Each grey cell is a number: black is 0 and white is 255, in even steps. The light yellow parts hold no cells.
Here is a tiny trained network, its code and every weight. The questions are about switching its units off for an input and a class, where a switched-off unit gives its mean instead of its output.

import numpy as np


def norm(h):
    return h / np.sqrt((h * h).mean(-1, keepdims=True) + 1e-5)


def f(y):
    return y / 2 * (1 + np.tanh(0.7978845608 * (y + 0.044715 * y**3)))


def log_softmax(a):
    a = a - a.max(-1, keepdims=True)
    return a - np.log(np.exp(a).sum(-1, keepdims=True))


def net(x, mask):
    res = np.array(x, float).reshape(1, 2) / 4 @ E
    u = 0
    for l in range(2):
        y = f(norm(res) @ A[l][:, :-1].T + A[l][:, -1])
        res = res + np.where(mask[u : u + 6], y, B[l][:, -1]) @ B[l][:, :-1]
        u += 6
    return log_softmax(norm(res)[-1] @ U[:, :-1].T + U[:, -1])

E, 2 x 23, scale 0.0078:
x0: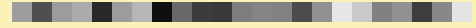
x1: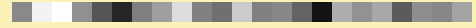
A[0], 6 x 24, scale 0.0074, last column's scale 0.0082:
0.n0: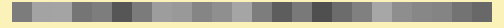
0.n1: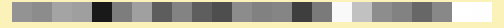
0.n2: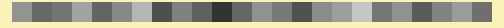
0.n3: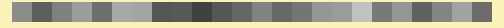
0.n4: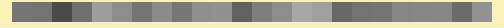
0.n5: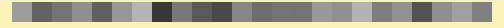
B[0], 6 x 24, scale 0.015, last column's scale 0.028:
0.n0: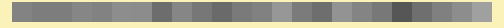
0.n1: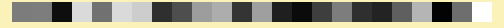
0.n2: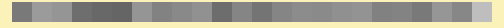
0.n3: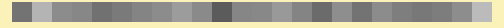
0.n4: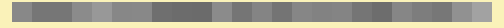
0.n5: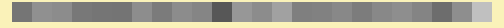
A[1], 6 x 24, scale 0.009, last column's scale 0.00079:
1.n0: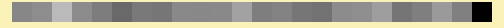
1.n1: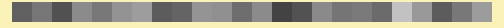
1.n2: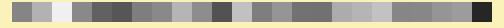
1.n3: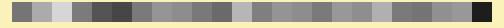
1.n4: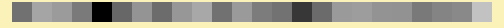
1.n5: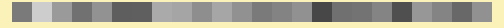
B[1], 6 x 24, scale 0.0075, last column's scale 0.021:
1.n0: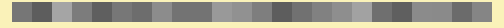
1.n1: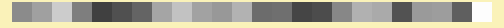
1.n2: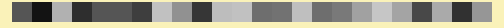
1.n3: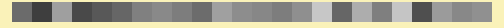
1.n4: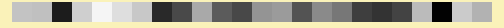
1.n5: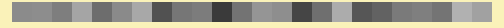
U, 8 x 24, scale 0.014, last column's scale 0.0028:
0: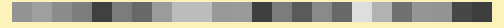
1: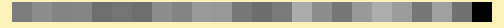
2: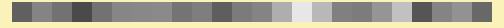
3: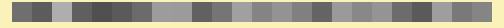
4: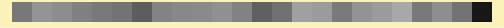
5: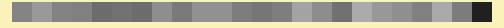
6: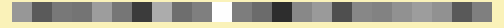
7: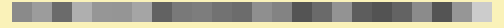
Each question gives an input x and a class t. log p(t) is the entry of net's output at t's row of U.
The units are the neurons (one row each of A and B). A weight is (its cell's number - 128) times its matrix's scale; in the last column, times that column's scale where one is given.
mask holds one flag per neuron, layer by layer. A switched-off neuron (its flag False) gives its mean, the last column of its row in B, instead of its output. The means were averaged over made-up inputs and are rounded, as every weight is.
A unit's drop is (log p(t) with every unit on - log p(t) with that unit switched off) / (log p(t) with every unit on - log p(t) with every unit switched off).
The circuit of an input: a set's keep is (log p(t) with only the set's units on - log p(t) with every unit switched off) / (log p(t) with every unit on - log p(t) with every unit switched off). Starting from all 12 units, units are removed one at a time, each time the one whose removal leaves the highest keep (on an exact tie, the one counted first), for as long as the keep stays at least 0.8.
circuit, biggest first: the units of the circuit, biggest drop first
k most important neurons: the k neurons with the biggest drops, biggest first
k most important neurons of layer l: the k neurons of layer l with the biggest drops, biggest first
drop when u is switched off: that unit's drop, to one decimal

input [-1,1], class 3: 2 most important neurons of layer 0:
0.n1, 0.n4
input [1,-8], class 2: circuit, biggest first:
0.n1
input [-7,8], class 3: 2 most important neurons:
0.n1, 1.n2
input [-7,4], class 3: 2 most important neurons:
0.n1, 1.n4
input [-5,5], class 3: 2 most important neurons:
0.n1, 1.n2
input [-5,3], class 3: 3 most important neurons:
0.n1, 1.n4, 0.n4
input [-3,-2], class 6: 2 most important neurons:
0.n1, 0.n3
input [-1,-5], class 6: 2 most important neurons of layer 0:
0.n1, 0.n5
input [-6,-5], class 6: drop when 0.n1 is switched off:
0.4
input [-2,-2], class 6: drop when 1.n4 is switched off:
0.2
